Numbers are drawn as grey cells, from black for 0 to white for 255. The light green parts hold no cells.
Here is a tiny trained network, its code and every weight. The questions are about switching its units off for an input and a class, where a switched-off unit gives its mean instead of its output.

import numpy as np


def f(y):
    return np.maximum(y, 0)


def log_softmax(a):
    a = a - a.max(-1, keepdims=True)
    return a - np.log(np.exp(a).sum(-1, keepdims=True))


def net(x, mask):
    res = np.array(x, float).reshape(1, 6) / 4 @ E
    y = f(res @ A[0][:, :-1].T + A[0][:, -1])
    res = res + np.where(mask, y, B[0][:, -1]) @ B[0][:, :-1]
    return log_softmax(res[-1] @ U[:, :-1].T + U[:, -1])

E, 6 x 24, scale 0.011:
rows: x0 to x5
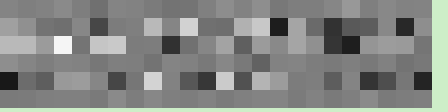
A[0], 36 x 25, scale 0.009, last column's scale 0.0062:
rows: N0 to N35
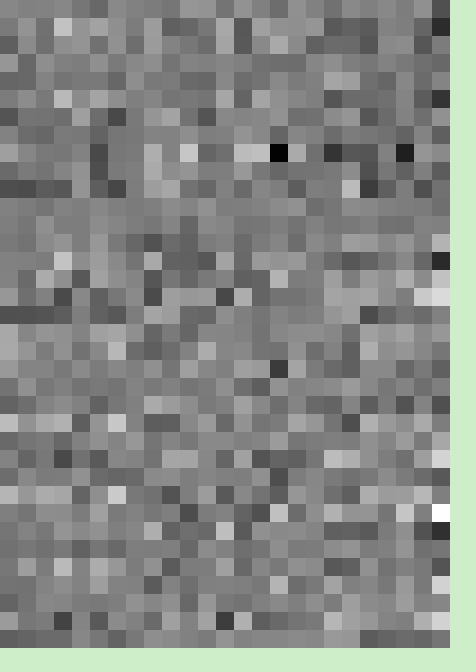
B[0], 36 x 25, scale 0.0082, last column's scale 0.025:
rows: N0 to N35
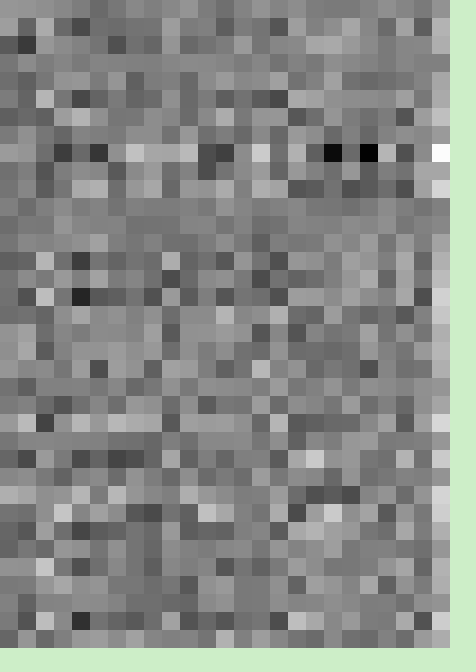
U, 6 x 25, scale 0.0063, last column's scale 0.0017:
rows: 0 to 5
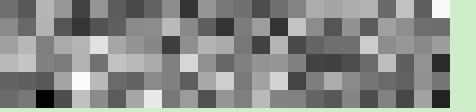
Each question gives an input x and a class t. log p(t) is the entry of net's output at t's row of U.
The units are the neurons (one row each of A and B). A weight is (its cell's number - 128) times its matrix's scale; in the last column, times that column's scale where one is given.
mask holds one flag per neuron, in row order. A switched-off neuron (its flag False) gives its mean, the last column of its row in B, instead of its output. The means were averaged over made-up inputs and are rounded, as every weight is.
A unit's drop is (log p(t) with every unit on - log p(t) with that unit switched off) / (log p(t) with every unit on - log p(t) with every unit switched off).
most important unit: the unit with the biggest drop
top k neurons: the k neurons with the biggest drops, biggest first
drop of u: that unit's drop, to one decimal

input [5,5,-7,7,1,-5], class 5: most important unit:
N10
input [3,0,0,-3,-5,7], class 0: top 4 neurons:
(N8; N16; N34; N10)
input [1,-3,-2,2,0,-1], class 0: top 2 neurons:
(N23; N27)
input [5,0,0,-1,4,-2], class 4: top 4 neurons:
(N8; N16; N34; N25)
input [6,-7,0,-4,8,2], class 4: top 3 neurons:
(N10; N16; N34)
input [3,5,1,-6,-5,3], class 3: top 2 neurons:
(N23; N27)
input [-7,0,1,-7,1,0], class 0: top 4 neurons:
(N8; N23; N10; N27)
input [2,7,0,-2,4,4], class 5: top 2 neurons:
(N16; N34)
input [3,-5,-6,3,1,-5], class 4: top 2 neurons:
(N10; N17)
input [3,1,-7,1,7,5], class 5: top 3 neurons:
(N28; N9; N22)
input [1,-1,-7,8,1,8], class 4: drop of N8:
0.1
